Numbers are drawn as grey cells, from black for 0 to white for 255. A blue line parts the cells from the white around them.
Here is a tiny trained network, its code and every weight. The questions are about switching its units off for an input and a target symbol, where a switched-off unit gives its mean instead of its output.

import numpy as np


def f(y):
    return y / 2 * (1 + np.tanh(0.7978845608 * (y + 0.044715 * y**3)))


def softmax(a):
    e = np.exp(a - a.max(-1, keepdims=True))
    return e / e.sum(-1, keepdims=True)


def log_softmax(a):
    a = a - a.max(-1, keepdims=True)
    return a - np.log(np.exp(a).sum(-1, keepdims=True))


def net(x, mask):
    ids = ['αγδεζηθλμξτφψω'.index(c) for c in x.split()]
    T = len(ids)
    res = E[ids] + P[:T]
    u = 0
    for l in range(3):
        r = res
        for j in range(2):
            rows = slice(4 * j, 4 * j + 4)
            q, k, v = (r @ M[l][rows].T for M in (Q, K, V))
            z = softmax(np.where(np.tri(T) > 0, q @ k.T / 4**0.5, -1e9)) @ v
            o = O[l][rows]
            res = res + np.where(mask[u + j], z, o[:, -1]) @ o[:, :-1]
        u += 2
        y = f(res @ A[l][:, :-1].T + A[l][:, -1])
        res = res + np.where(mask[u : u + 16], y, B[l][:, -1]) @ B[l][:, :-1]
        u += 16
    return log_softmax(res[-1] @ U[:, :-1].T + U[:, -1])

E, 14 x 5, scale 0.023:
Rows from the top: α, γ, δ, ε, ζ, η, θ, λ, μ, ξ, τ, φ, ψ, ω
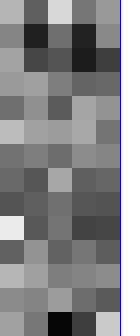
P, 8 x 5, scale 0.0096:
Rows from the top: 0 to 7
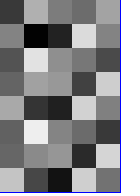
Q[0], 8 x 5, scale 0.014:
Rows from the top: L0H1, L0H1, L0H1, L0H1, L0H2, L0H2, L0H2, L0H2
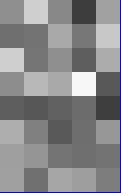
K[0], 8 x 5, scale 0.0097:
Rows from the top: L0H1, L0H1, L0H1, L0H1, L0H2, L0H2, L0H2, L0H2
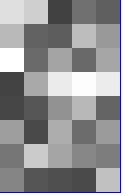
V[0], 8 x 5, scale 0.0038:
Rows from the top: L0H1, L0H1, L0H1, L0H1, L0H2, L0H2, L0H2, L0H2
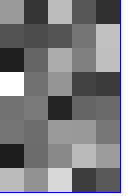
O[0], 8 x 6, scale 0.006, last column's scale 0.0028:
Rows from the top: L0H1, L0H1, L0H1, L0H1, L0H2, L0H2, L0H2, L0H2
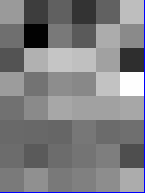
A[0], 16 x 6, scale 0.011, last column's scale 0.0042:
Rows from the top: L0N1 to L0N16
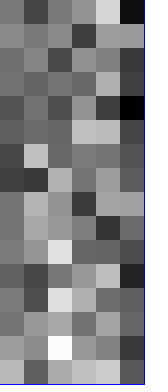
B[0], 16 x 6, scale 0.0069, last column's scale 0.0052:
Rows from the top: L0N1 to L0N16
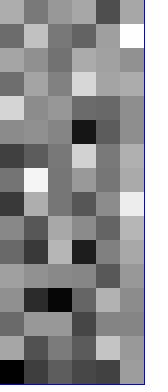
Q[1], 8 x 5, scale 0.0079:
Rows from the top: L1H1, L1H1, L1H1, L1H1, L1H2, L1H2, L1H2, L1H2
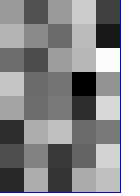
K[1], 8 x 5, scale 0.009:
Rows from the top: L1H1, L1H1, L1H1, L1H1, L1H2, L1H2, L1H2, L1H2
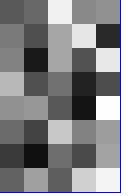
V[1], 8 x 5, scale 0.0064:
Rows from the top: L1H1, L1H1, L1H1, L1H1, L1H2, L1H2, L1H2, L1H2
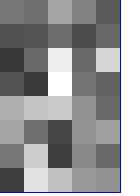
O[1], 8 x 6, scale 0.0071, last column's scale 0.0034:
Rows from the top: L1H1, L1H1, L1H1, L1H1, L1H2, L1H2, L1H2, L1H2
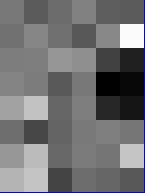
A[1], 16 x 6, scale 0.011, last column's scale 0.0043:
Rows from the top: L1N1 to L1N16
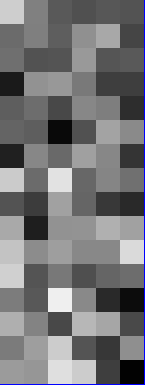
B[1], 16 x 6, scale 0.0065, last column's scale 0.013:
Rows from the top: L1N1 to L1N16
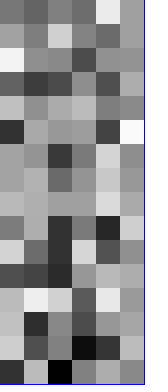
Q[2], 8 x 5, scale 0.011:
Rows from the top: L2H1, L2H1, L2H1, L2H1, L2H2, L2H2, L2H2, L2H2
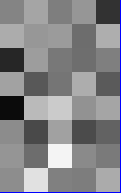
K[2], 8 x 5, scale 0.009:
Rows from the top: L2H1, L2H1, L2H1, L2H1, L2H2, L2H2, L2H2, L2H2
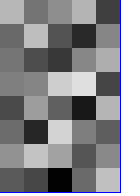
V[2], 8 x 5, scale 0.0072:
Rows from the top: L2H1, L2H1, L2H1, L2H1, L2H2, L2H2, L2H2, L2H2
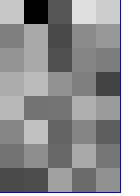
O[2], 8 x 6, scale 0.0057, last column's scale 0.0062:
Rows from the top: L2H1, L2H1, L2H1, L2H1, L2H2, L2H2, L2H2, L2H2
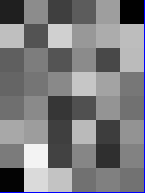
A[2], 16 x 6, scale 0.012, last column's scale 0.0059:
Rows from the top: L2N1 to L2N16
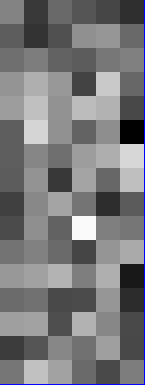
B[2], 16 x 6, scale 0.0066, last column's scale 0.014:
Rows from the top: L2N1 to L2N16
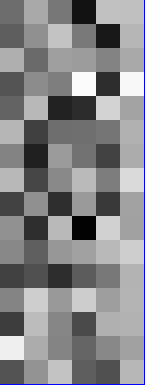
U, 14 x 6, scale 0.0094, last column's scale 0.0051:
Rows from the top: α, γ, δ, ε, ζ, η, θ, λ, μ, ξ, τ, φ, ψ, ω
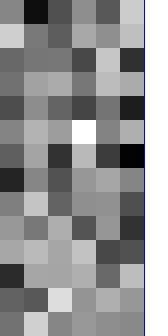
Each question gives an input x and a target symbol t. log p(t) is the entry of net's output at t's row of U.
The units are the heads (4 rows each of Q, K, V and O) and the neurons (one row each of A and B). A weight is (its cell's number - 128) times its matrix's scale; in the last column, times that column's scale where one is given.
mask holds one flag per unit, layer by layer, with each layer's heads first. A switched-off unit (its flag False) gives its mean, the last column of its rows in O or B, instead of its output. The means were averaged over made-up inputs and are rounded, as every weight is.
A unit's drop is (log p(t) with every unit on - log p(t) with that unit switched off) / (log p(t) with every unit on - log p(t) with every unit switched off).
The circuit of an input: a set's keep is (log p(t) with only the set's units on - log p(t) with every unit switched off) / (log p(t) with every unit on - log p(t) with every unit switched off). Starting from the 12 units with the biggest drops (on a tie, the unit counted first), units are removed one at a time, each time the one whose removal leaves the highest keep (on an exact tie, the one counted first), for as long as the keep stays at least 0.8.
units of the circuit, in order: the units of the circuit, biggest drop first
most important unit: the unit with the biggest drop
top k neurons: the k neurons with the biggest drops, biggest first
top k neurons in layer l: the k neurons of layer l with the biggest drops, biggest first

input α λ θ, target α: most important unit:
L0H1
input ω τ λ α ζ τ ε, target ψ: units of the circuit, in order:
[L0N13 L0N15 L1H2]
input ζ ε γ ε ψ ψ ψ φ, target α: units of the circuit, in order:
[L0N16 L2N13]
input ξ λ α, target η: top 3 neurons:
[L2N4 L1N9 L1N13]
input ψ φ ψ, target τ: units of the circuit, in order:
[L1N15 L1H2 L2H1]
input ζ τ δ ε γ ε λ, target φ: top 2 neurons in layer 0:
[L0N8 L0N2]
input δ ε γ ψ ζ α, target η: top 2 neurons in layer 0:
[L0N15 L0N11]
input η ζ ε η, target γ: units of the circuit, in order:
[L1N6 L1N11]
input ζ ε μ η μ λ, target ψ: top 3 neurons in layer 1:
[L1N13 L1N10 L1N9]
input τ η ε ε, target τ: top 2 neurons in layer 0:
[L0N16 L0N9]
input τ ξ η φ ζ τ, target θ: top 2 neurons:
[L0N7 L2N9]
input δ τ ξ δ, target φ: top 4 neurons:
[L1N6 L2N9 L2N13 L0N2]
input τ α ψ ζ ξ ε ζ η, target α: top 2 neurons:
[L0N16 L1N13]
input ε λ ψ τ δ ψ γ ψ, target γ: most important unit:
L1H1
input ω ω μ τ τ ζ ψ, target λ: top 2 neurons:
[L2N4 L2N12]
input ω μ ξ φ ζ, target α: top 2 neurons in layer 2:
[L2N13 L2N8]
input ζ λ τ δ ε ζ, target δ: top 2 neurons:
[L2N10 L2N14]
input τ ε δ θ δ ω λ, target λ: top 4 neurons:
[L2N4 L2N12 L2N5 L0N2]
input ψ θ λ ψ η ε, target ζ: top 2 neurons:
[L1N15 L2N1]
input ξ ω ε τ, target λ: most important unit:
L1H1
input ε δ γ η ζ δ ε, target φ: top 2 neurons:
[L2N4 L1N6]
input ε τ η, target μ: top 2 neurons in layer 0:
[L0N11 L0N10]
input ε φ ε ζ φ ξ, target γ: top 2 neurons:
[L1N11 L1N8]
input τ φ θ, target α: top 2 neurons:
[L2N10 L2N8]
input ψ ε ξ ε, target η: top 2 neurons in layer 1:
[L1N12 L1N6]
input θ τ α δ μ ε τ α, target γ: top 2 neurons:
[L0N11 L1N9]
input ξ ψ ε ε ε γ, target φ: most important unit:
L1N6
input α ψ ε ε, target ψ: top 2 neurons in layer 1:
[L1N6 L1N10]
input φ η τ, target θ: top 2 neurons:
[L0N10 L1N15]
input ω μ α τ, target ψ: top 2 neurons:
[L0N15 L0N13]
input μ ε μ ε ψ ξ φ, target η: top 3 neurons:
[L2N4 L1N12 L2N13]
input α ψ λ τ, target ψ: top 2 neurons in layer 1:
[L1N10 L1N15]
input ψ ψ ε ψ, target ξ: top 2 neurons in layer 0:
[L0N9 L0N11]
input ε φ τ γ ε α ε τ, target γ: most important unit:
L1N3
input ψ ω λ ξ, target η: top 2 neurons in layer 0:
[L0N2 L0N4]
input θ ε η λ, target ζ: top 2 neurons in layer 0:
[L0N8 L0N11]
